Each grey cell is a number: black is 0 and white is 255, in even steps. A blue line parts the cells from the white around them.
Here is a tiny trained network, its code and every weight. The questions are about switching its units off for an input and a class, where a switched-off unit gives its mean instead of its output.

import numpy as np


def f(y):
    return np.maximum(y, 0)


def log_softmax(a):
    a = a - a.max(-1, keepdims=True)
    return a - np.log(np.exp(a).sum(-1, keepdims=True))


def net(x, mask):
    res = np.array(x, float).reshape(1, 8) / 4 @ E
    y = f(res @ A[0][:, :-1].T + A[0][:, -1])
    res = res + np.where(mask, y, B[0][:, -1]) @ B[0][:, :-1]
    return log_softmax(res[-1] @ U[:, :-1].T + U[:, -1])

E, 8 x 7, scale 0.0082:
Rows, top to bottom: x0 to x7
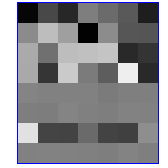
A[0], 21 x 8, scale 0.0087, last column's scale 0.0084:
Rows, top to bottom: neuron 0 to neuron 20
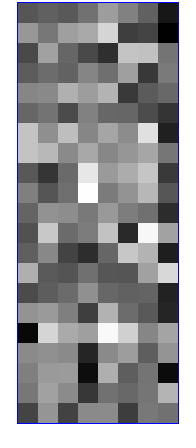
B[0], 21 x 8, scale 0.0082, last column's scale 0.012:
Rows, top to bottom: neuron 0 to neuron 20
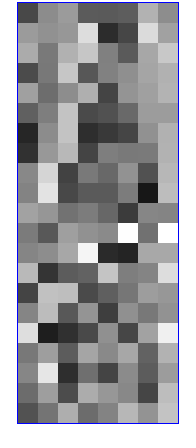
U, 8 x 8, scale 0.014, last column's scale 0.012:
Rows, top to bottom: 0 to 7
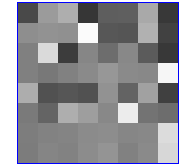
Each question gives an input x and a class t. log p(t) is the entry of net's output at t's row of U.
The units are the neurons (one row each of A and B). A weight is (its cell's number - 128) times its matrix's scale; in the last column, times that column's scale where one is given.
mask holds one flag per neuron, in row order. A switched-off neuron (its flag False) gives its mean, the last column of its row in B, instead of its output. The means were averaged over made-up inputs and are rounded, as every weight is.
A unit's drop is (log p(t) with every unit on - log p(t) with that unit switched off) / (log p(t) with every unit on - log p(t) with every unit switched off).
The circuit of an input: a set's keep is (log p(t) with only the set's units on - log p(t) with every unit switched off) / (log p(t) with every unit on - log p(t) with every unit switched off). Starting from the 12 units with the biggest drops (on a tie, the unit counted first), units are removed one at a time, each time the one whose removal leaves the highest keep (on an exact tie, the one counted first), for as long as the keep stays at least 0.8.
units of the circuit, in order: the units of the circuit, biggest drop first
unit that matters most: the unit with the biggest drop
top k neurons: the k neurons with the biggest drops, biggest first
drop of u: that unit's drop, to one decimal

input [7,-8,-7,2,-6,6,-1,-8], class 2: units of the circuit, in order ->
(neuron 8)
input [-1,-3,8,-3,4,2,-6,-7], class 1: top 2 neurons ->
(neuron 1; neuron 4)
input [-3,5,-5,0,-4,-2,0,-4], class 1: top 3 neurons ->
(neuron 12; neuron 2; neuron 9)
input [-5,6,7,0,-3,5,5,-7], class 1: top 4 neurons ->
(neuron 1; neuron 4; neuron 16; neuron 9)
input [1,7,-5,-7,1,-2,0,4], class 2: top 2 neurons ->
(neuron 18; neuron 19)
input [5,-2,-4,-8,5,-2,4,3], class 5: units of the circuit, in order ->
(neuron 11; neuron 20)
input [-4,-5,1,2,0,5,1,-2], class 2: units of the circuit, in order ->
(neuron 9; neuron 11; neuron 8)
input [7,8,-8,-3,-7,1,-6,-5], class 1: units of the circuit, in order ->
(neuron 12; neuron 2)
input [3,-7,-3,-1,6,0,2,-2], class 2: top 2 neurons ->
(neuron 9; neuron 8)
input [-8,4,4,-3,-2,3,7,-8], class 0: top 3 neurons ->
(neuron 6; neuron 7; neuron 16)
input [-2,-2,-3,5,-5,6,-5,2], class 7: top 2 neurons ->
(neuron 11; neuron 13)
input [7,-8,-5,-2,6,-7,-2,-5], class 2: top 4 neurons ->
(neuron 8; neuron 9; neuron 6; neuron 7)
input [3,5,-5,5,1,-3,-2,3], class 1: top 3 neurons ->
(neuron 12; neuron 11; neuron 2)
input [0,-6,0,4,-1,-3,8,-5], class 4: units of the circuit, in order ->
(neuron 13)
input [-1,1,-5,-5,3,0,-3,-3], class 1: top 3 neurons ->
(neuron 12; neuron 2; neuron 13)
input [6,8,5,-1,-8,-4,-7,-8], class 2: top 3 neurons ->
(neuron 18; neuron 15; neuron 19)
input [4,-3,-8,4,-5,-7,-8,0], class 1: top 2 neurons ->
(neuron 12; neuron 2)
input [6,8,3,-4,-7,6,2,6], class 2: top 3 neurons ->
(neuron 18; neuron 19; neuron 15)
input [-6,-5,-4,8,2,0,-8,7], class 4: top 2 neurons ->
(neuron 16; neuron 11)
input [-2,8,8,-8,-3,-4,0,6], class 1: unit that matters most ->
neuron 1
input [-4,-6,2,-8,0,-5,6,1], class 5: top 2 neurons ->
(neuron 11; neuron 16)
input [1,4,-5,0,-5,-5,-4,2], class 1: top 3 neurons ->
(neuron 12; neuron 2; neuron 13)
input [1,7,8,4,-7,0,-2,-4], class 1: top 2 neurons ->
(neuron 1; neuron 4)
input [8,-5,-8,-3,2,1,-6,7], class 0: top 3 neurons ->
(neuron 3; neuron 14; neuron 20)
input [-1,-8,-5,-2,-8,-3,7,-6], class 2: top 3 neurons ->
(neuron 9; neuron 8; neuron 16)
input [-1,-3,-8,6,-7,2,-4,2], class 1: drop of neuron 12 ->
0.2
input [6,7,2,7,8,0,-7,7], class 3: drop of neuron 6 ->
0.2
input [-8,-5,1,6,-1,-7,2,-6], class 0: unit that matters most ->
neuron 6
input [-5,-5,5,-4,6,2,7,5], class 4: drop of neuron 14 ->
0.1
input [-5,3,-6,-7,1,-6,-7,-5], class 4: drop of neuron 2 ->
-0.1
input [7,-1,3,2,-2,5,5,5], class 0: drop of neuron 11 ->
0.2
